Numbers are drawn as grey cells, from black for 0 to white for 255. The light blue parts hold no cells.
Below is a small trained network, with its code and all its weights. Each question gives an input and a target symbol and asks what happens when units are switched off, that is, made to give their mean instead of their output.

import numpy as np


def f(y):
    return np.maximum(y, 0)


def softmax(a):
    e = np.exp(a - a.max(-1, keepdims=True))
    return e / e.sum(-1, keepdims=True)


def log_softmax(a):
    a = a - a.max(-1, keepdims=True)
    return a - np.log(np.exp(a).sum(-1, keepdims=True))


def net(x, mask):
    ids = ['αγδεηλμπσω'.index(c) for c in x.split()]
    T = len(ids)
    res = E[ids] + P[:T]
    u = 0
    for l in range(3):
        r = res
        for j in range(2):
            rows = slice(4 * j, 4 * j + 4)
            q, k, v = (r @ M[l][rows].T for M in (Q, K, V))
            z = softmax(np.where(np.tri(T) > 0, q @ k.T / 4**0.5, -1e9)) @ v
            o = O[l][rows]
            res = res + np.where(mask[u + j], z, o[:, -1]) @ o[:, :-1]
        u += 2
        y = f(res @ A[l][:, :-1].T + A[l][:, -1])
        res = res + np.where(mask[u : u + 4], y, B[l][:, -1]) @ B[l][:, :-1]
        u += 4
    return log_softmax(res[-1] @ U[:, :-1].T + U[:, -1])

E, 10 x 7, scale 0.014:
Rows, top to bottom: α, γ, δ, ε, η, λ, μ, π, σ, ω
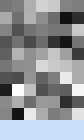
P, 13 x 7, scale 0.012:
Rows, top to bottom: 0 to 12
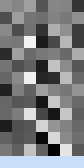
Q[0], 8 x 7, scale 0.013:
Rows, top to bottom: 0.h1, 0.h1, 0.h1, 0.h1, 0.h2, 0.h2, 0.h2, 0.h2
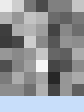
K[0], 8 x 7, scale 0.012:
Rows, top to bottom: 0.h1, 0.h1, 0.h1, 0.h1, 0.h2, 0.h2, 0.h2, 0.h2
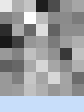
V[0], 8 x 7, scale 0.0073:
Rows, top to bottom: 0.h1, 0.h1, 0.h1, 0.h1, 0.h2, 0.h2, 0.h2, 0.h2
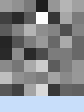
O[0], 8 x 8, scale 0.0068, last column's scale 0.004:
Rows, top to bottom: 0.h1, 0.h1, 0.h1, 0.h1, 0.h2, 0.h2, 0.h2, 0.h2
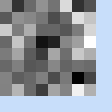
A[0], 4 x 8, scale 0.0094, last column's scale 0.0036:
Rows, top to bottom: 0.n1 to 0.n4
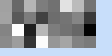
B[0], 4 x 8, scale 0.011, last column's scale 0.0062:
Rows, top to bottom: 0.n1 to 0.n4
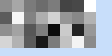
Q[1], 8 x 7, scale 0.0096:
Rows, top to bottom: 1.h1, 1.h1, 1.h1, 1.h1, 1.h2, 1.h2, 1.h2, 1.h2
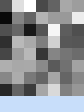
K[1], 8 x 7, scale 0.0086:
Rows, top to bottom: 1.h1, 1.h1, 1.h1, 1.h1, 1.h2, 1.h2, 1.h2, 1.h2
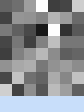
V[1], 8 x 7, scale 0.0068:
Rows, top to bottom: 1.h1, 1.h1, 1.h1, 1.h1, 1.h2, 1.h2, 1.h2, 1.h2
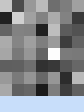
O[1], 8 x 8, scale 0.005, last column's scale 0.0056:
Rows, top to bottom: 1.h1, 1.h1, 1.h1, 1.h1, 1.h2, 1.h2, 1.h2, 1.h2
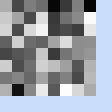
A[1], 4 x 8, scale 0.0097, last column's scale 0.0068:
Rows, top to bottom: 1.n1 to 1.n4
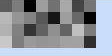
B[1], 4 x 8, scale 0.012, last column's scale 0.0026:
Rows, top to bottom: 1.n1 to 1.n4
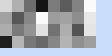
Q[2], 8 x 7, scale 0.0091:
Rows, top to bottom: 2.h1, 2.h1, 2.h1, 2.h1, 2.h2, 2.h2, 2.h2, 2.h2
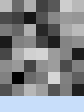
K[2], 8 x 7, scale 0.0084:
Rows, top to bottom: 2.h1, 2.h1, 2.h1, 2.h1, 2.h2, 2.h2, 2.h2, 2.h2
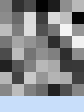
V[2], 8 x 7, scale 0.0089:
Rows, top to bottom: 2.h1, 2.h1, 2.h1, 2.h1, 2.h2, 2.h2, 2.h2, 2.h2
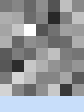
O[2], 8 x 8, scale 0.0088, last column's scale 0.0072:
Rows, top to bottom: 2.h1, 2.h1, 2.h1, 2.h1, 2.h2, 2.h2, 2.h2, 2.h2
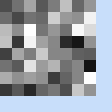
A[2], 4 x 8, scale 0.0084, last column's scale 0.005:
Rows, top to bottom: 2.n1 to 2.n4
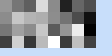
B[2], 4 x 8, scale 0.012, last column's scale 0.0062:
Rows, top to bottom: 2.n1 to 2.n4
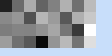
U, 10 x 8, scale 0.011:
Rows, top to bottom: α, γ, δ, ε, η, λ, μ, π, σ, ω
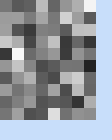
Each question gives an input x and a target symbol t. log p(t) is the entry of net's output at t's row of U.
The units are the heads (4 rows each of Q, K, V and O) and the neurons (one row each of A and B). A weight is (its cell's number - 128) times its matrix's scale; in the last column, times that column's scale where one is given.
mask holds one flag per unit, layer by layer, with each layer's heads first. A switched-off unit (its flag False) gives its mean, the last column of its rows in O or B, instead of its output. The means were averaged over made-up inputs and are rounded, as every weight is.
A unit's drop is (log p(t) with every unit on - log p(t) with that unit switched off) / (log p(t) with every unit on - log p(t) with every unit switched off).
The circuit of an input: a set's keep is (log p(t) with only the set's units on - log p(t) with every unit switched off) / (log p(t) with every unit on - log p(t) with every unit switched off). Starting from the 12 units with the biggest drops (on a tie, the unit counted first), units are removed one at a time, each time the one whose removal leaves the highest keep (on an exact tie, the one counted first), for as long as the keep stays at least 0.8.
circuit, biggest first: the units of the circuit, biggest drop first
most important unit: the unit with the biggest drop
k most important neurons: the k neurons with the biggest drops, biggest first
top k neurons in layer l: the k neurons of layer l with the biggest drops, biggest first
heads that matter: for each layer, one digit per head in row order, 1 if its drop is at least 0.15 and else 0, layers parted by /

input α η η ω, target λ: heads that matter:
00 / 01 / 01
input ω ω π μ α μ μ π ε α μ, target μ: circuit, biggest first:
(0.h1)
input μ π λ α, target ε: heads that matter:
00 / 01 / 01
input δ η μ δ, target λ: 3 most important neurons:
(0.n3 0.n1 1.n1)
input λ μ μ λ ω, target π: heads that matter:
10 / 00 / 10
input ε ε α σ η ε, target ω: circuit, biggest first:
(0.n2 2.n4 0.h2)
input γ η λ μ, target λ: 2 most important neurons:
(0.n1 0.n3)
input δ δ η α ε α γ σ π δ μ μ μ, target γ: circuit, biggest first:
(1.n2 0.h1 2.h2)
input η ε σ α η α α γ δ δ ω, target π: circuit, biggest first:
(0.h1 2.h1)
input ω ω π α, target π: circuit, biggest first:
(2.h1 0.h1)
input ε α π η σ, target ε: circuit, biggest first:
(0.n3 1.n1 1.n2)
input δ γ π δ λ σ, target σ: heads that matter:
10 / 00 / 10
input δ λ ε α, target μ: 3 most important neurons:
(0.n4 0.n2 1.n2)
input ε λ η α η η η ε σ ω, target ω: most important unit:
0.n1
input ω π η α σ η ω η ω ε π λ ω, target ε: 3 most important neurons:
(0.n1 2.n2 1.n2)
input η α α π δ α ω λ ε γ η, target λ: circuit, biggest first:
(0.n3 1.n1 0.h1)
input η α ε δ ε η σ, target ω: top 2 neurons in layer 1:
(1.n4 1.n1)
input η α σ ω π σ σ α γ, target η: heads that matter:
00 / 00 / 10
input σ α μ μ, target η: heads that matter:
00 / 01 / 00
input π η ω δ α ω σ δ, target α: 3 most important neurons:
(1.n3 0.n2 0.n1)
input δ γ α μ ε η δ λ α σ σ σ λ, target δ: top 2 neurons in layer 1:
(1.n1 1.n3)
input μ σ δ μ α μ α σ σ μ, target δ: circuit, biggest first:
(0.n3 1.n1 2.h2)
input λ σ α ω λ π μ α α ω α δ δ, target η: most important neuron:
(0.n1)
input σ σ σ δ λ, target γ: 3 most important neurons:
(0.n4 1.n3 0.n3)
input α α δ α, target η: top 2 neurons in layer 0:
(0.n1 0.n3)
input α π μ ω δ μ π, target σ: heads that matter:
10 / 10 / 10
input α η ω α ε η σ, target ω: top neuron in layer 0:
(0.n3)
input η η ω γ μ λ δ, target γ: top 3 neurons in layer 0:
(0.n1 0.n2 0.n4)
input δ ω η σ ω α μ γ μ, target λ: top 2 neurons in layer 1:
(1.n1 1.n2)
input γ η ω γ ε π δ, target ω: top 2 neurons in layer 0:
(0.n1 0.n2)
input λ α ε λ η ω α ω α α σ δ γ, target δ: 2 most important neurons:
(0.n3 1.n1)
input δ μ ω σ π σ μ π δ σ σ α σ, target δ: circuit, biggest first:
(0.n3 0.h1 1.n1 2.h2)
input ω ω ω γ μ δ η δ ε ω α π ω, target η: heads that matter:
10 / 01 / 00
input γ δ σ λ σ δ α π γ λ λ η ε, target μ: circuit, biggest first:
(0.h1)
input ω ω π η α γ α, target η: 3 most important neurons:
(0.n1 2.n2 1.n1)
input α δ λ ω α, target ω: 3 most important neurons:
(2.n4 2.n3 1.n3)
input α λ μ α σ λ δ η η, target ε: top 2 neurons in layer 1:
(1.n1 1.n4)
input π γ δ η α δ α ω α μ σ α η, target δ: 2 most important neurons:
(1.n1 0.n3)
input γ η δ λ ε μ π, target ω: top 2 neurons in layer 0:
(0.n3 0.n1)
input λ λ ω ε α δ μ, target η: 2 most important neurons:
(0.n1 1.n2)
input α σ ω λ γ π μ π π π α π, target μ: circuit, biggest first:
(2.h1)
